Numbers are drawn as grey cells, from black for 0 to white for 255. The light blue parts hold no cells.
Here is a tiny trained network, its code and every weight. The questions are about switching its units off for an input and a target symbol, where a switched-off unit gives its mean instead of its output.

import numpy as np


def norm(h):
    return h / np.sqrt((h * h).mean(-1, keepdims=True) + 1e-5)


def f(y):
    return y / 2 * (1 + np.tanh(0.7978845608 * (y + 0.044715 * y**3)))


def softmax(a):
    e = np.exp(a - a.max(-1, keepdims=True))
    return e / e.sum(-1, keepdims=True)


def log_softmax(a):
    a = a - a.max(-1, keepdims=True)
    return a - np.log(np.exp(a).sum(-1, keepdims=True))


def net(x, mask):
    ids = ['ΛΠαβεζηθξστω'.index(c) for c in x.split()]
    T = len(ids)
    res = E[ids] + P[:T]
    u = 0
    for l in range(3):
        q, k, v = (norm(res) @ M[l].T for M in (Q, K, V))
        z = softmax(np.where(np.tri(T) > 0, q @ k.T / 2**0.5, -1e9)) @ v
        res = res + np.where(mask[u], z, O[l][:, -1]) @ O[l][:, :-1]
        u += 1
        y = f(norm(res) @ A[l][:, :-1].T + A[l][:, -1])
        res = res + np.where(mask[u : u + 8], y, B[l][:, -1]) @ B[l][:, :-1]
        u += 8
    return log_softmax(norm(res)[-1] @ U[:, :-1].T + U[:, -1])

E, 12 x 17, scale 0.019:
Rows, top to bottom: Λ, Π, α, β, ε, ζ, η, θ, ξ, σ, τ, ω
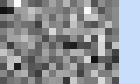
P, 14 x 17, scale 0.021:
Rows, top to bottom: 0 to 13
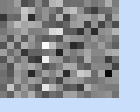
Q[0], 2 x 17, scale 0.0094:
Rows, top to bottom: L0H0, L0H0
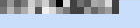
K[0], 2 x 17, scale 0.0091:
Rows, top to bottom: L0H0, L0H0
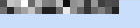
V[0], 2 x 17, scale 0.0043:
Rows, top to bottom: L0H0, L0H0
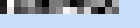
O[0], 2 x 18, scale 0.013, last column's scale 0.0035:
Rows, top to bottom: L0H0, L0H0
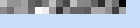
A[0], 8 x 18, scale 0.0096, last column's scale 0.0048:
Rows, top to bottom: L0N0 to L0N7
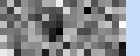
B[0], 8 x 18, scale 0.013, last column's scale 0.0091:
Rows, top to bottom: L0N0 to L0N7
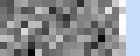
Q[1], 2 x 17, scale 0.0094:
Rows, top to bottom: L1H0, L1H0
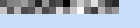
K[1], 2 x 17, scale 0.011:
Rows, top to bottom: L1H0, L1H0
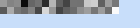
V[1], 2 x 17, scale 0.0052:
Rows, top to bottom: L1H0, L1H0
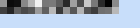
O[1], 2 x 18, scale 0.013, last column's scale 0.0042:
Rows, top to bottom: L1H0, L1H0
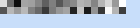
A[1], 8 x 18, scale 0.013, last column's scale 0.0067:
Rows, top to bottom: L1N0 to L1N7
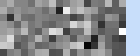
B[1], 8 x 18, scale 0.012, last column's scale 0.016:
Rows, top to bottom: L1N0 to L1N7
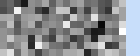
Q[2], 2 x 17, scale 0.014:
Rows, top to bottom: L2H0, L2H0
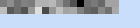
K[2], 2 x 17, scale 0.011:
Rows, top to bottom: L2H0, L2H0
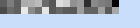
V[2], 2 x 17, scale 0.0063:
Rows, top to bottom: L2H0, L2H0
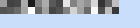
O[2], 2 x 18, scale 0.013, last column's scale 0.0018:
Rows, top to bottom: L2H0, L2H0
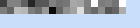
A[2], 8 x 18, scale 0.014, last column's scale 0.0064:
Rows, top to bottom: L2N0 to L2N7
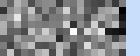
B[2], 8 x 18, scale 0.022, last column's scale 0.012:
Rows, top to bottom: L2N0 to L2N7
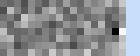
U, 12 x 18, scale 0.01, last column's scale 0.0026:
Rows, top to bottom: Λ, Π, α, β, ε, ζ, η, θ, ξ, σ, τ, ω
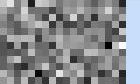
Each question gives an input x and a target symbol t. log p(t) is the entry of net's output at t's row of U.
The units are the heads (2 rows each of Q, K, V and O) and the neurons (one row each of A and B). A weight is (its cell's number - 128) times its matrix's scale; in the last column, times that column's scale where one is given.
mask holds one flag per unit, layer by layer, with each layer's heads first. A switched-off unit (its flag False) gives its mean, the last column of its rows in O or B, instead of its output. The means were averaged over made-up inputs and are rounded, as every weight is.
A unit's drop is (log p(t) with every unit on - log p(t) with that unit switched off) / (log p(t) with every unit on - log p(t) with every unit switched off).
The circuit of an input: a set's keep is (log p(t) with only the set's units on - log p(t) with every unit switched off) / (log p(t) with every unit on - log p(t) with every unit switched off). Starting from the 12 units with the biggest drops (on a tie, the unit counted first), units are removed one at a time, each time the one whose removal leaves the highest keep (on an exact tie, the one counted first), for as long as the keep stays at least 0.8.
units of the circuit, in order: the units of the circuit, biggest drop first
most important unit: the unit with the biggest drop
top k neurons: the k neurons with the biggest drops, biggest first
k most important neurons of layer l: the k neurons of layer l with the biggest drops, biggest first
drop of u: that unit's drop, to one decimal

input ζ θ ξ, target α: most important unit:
L0H0
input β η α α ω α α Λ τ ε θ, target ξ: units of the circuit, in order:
[L1H0, L2N0]
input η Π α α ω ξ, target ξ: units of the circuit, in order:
[L1N5, L1N1]
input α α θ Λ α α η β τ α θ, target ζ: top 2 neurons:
[L0N5, L0N4]
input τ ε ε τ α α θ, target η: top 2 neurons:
[L0N0, L0N1]
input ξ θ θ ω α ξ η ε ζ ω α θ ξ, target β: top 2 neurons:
[L0N0, L0N3]
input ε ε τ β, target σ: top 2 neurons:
[L0N1, L1N0]
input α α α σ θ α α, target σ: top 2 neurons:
[L0N4, L1N0]
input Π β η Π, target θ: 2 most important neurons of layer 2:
[L2N6, L2N3]
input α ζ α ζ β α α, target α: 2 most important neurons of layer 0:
[L0N6, L0N0]
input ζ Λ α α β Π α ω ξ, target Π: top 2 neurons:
[L0N2, L0N0]
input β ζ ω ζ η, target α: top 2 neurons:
[L0N6, L2N0]
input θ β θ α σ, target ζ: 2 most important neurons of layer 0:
[L0N4, L0N5]
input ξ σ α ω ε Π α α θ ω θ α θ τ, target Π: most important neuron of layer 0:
[L0N1]
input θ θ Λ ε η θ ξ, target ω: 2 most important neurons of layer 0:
[L0N0, L0N7]
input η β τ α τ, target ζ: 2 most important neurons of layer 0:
[L0N4, L0N5]
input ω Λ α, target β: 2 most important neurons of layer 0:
[L0N4, L0N5]
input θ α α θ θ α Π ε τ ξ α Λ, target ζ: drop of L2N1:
0.3
